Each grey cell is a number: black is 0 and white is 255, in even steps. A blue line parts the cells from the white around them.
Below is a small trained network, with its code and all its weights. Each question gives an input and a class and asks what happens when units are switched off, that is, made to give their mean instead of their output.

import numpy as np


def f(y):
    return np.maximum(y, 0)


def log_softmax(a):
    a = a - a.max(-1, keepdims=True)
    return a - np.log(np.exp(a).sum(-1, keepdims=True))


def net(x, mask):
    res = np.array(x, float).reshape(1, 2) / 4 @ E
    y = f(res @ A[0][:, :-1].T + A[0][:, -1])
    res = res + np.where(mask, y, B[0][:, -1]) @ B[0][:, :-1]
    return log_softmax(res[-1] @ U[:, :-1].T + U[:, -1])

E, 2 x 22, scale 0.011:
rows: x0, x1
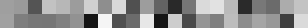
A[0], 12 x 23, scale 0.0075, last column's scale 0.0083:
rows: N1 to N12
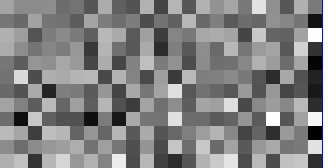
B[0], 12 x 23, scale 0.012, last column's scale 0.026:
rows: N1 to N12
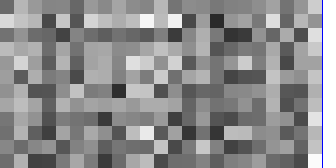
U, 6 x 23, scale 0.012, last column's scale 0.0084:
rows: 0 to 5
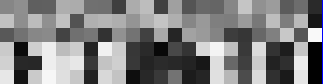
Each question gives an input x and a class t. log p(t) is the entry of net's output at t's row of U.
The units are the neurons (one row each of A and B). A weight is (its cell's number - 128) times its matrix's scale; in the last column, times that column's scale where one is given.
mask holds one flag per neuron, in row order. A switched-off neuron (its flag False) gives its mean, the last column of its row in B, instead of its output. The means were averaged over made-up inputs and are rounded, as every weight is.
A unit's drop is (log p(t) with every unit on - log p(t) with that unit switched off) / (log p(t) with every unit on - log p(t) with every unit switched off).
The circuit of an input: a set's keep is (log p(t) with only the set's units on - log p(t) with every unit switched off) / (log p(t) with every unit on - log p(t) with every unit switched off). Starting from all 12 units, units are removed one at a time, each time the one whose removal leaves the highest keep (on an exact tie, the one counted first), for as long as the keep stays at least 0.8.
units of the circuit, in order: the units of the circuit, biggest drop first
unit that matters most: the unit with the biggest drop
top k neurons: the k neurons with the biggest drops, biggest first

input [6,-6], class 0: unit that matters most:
N12
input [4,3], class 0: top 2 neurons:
(N12, N9)
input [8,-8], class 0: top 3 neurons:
(N12, N10, N4)
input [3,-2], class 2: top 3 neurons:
(N7, N5, N8)
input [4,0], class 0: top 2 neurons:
(N9, N10)
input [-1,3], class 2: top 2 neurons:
(N10, N2)
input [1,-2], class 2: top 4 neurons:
(N4, N8, N5, N10)
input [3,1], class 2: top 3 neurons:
(N7, N5, N3)
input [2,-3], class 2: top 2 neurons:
(N4, N8)
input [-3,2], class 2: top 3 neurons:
(N10, N12, N9)
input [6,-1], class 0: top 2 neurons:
(N10, N12)
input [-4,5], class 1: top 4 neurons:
(N12, N5, N4, N1)
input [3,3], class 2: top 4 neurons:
(N3, N7, N11, N2)
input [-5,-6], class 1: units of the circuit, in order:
(N2)
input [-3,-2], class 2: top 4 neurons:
(N10, N12, N5, N8)
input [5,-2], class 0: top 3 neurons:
(N10, N12, N9)
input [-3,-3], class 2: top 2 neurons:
(N10, N12)
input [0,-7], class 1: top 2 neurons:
(N3, N2)
